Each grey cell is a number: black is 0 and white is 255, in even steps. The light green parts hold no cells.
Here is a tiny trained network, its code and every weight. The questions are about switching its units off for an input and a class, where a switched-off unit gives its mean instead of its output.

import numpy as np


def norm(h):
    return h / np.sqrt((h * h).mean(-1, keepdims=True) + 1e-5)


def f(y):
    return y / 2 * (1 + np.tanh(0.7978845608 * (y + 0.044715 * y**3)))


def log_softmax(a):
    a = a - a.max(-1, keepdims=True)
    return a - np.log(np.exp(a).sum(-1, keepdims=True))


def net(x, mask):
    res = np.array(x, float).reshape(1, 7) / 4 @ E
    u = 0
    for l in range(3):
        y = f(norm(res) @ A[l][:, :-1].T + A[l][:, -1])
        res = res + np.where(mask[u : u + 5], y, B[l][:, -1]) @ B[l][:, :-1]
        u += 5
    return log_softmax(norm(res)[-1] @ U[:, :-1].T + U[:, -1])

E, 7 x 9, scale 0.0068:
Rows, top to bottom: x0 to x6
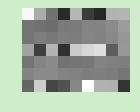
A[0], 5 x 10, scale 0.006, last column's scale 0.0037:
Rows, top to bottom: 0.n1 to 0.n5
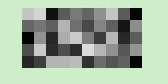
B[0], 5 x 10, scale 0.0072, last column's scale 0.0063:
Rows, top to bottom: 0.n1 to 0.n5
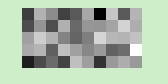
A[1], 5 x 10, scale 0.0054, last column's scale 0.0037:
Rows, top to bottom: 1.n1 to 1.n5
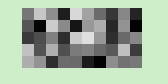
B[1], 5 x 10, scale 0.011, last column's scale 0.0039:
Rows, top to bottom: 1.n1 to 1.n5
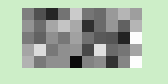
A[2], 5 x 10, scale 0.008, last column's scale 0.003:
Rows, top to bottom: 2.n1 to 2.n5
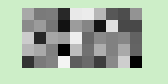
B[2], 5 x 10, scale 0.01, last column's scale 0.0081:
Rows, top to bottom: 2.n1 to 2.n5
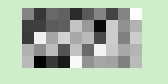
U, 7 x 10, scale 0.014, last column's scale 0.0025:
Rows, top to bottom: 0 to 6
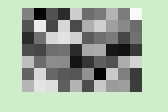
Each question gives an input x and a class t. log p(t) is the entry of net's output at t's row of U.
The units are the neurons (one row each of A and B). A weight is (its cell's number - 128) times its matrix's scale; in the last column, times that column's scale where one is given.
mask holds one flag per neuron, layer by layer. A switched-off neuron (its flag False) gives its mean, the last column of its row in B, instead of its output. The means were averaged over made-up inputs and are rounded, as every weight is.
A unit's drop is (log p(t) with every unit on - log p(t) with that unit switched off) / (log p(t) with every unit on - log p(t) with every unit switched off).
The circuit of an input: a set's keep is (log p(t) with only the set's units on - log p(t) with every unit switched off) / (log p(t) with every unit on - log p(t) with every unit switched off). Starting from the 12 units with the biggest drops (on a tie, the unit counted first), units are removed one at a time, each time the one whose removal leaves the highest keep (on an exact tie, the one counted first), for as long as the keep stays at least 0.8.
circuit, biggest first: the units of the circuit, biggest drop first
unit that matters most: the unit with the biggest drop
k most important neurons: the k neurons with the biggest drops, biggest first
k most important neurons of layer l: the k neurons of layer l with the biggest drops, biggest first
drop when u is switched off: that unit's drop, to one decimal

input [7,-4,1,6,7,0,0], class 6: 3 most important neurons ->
2.n4, 1.n4, 2.n3
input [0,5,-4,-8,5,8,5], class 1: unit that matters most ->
0.n4
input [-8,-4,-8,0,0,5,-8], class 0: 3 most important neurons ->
2.n5, 0.n2, 0.n5
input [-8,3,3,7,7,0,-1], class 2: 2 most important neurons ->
1.n2, 2.n3
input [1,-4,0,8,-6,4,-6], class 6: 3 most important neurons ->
1.n4, 2.n4, 2.n2
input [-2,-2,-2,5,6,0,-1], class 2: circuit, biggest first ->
1.n2, 2.n3
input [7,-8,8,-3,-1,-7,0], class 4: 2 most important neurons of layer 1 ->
1.n5, 1.n3
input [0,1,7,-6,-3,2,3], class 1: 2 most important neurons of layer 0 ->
0.n4, 0.n3
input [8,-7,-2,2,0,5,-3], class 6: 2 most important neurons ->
2.n4, 2.n1
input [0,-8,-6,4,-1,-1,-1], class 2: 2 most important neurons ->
2.n3, 0.n3
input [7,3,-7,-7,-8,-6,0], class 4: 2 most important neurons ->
1.n5, 2.n3
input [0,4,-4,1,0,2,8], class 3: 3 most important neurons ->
0.n4, 2.n1, 2.n3
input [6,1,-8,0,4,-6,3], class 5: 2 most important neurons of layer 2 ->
2.n5, 2.n1
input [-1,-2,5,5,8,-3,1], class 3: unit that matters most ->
2.n1
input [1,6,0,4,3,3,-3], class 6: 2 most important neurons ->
1.n4, 2.n4
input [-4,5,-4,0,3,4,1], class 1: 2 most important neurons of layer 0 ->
0.n4, 0.n2
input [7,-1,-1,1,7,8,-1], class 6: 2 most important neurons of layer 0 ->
0.n2, 0.n4
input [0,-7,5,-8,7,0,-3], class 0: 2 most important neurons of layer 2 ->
2.n5, 2.n1
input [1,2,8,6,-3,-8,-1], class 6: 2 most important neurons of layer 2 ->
2.n4, 2.n3
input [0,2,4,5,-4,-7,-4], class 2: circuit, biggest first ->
2.n3
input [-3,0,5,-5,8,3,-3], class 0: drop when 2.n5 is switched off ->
0.6
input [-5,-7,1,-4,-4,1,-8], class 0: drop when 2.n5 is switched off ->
0.5
